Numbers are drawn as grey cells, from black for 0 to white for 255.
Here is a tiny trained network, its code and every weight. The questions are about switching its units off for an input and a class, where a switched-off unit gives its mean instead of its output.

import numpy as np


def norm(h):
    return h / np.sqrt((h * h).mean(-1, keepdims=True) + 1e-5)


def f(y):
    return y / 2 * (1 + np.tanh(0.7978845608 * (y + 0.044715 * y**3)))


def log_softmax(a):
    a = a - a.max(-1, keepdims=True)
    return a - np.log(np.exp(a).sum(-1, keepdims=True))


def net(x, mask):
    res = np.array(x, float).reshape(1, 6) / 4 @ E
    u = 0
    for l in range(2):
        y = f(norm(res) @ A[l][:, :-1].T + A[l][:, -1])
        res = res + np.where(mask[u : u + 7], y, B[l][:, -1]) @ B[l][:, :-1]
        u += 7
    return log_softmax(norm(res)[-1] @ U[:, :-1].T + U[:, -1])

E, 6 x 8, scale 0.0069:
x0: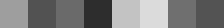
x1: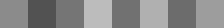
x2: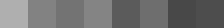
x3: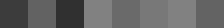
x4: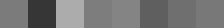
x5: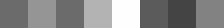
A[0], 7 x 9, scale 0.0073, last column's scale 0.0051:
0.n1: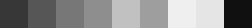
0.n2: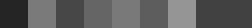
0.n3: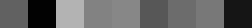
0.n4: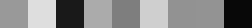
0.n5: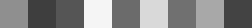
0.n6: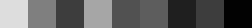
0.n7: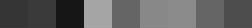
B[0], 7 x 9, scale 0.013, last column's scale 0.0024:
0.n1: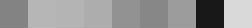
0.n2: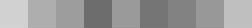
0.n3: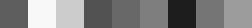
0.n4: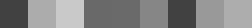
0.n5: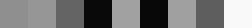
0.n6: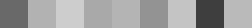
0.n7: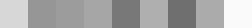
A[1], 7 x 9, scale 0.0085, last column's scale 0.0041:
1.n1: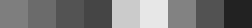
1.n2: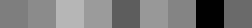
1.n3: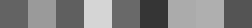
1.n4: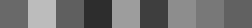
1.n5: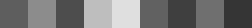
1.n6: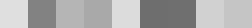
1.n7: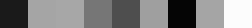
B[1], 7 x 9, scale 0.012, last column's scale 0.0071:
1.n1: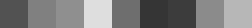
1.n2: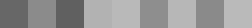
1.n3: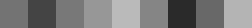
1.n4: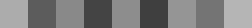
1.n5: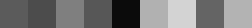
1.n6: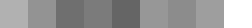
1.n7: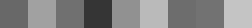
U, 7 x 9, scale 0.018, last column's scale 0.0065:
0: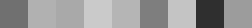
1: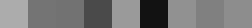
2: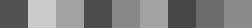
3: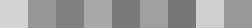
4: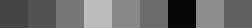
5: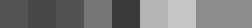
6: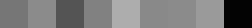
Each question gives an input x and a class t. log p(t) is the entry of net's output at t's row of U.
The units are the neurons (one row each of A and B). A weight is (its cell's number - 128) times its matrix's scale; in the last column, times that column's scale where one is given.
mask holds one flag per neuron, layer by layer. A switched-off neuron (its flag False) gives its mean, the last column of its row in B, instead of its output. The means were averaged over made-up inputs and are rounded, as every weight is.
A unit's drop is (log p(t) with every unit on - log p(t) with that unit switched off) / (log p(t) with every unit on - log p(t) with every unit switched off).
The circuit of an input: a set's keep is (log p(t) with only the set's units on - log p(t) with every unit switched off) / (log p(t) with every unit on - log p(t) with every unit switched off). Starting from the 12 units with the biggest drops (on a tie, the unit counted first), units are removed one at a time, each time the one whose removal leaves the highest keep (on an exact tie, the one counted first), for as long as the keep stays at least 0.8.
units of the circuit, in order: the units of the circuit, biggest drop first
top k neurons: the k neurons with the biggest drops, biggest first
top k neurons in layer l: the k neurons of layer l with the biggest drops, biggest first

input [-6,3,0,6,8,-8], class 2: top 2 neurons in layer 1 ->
1.n7; 1.n5
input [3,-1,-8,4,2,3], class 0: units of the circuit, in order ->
0.n1
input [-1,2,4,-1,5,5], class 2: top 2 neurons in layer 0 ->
0.n3; 0.n1
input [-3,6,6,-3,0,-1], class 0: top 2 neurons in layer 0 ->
0.n6; 0.n2
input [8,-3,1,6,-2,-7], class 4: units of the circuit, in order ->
1.n1; 0.n5
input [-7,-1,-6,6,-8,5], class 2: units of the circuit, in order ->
0.n4; 1.n7
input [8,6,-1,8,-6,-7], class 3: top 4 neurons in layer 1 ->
1.n5; 1.n3; 1.n1; 1.n7
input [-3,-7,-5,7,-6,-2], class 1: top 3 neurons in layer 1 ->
1.n4; 1.n2; 1.n7
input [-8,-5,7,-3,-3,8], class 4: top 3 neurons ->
1.n3; 0.n5; 0.n1
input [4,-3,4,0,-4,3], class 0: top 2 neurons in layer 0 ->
0.n6; 0.n5
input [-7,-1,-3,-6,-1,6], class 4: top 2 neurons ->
1.n3; 0.n7
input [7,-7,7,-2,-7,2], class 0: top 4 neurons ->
0.n5; 0.n6; 1.n2; 1.n3
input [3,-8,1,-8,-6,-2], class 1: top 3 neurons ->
0.n7; 1.n4; 0.n2
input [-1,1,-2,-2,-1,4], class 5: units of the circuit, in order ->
1.n5
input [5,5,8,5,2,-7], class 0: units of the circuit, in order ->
0.n6; 1.n2
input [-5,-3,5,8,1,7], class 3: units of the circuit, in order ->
0.n7; 0.n2; 1.n6
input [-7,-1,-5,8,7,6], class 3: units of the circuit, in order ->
0.n7; 1.n6
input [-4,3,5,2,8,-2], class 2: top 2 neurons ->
0.n3; 1.n7
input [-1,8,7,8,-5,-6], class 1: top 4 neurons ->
0.n5; 0.n1; 1.n6; 1.n5
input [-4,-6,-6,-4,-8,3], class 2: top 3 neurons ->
0.n5; 0.n4; 1.n7
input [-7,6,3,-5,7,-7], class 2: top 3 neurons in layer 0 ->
0.n3; 0.n7; 0.n2
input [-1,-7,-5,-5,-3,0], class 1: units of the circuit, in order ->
1.n4
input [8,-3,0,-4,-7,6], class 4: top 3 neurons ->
1.n1; 0.n5; 0.n3
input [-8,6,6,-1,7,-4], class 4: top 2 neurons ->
0.n1; 1.n3
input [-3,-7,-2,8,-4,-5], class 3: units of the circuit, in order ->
0.n7; 0.n2
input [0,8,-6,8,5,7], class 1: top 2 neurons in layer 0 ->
0.n5; 0.n3
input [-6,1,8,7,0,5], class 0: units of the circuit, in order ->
0.n6
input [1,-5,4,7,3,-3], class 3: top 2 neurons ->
0.n7; 0.n2
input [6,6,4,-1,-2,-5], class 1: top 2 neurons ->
0.n5; 1.n3
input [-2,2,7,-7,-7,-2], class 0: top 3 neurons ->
0.n6; 1.n2; 0.n7
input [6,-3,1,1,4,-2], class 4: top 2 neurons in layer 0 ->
0.n5; 0.n4
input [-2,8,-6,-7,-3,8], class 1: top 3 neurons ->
0.n5; 0.n7; 1.n4
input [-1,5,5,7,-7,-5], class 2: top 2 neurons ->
0.n4; 0.n7
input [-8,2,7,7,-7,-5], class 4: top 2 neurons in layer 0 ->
0.n1; 0.n3
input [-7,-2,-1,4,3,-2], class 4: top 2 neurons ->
1.n3; 0.n5
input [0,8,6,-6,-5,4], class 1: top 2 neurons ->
0.n5; 1.n4
